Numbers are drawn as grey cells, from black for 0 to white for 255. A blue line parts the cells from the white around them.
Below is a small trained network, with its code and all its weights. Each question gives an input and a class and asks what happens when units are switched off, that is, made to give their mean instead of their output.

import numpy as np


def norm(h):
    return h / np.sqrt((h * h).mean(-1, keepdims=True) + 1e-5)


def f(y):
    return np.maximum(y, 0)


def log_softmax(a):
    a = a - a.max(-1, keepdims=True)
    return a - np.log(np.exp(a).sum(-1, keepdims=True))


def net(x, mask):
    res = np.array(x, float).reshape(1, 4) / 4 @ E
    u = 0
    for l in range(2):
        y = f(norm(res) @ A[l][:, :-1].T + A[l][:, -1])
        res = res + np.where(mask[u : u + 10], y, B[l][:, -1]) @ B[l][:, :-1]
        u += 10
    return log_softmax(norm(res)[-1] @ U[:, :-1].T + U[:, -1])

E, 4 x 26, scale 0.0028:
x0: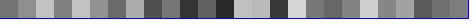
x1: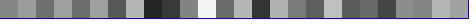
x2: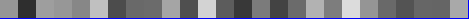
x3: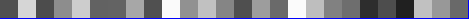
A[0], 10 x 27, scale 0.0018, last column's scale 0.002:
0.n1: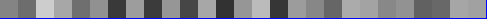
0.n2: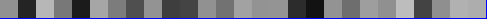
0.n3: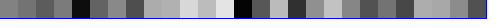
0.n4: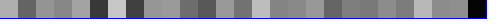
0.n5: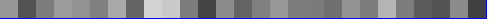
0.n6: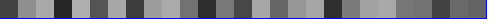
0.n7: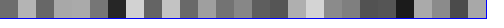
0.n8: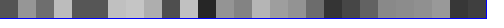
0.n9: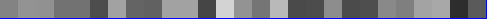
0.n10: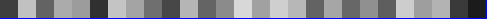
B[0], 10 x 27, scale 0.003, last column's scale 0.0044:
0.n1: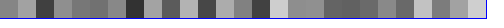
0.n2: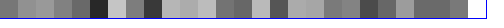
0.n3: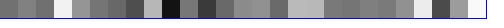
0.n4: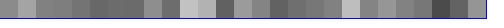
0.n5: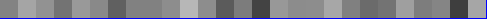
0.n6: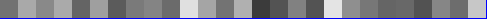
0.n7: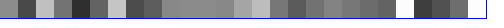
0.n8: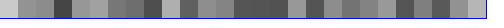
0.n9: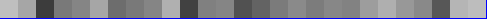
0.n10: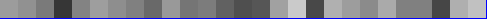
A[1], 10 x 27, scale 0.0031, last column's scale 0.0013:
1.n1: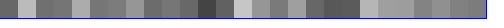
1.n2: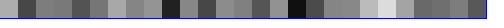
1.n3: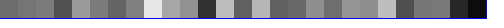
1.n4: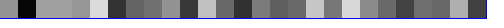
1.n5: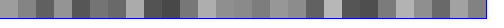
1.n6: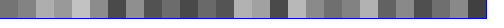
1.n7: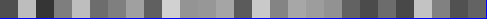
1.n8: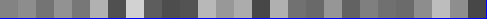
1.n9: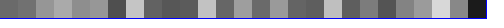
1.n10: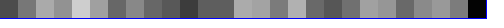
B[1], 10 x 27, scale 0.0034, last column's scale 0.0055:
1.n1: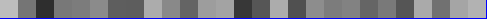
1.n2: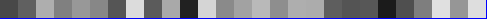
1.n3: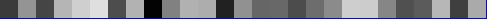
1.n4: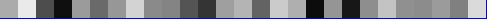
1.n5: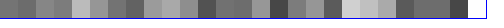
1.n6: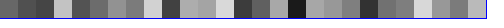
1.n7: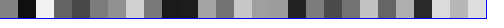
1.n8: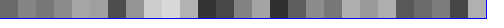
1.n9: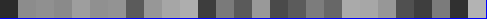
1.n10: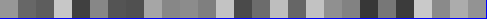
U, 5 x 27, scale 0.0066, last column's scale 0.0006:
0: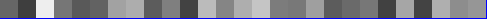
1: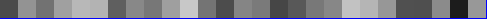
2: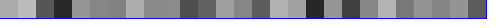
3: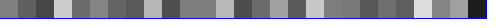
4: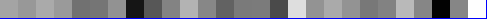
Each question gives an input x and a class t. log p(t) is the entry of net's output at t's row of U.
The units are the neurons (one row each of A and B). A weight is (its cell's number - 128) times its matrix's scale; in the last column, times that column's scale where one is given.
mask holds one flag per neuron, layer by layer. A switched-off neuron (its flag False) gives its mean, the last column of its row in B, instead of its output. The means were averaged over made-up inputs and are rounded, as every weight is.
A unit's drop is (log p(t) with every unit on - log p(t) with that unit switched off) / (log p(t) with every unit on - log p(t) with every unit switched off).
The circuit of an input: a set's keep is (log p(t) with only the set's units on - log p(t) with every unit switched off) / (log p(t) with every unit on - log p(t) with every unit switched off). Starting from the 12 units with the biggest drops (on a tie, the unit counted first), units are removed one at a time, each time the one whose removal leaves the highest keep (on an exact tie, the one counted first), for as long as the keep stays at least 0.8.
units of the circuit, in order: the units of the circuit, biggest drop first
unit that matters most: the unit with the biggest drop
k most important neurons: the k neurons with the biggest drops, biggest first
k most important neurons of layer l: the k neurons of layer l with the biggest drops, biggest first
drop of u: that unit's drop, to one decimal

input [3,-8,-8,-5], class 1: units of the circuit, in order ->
1.n3
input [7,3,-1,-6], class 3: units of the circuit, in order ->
1.n6; 1.n10
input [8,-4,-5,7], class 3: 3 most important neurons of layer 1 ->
1.n6; 1.n1; 1.n10
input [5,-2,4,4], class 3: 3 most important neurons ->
1.n6; 0.n2; 1.n2
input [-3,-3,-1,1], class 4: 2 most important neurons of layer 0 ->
0.n3; 0.n6
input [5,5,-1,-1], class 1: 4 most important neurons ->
0.n3; 1.n8; 1.n5; 1.n9
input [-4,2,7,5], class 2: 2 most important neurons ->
1.n4; 0.n2
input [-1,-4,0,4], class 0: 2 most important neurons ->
1.n7; 1.n5
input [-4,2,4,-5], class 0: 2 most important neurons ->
1.n2; 0.n2
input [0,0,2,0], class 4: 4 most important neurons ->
0.n1; 1.n7; 1.n6; 1.n2
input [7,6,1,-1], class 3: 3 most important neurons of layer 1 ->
1.n6; 1.n10; 1.n1
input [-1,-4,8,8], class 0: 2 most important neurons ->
1.n7; 0.n7
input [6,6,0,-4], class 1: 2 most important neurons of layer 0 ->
0.n3; 0.n7
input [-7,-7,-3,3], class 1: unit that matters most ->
1.n3
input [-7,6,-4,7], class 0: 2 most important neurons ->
1.n7; 0.n1
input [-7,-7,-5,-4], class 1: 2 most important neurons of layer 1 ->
1.n3; 1.n6
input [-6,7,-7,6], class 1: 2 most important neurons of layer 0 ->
0.n2; 0.n1
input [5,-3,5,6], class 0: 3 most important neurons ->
1.n7; 0.n3; 0.n7
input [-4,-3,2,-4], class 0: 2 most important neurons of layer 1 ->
1.n2; 1.n6
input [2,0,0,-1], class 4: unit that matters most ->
0.n2
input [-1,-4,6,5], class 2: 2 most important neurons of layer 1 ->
1.n4; 1.n2
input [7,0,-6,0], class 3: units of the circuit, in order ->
1.n6; 1.n1
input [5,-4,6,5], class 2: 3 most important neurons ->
1.n4; 0.n2; 0.n3
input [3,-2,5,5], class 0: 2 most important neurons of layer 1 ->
1.n7; 1.n1
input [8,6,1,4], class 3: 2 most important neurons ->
1.n6; 1.n10
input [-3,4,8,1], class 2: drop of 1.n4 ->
1.5
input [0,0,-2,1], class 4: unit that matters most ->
1.n4
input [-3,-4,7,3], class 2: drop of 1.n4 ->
1.5
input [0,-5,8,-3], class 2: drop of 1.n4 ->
1.4
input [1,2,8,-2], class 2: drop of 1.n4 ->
0.8
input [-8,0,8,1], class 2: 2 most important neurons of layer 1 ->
1.n4; 1.n6
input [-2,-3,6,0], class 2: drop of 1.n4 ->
1.1
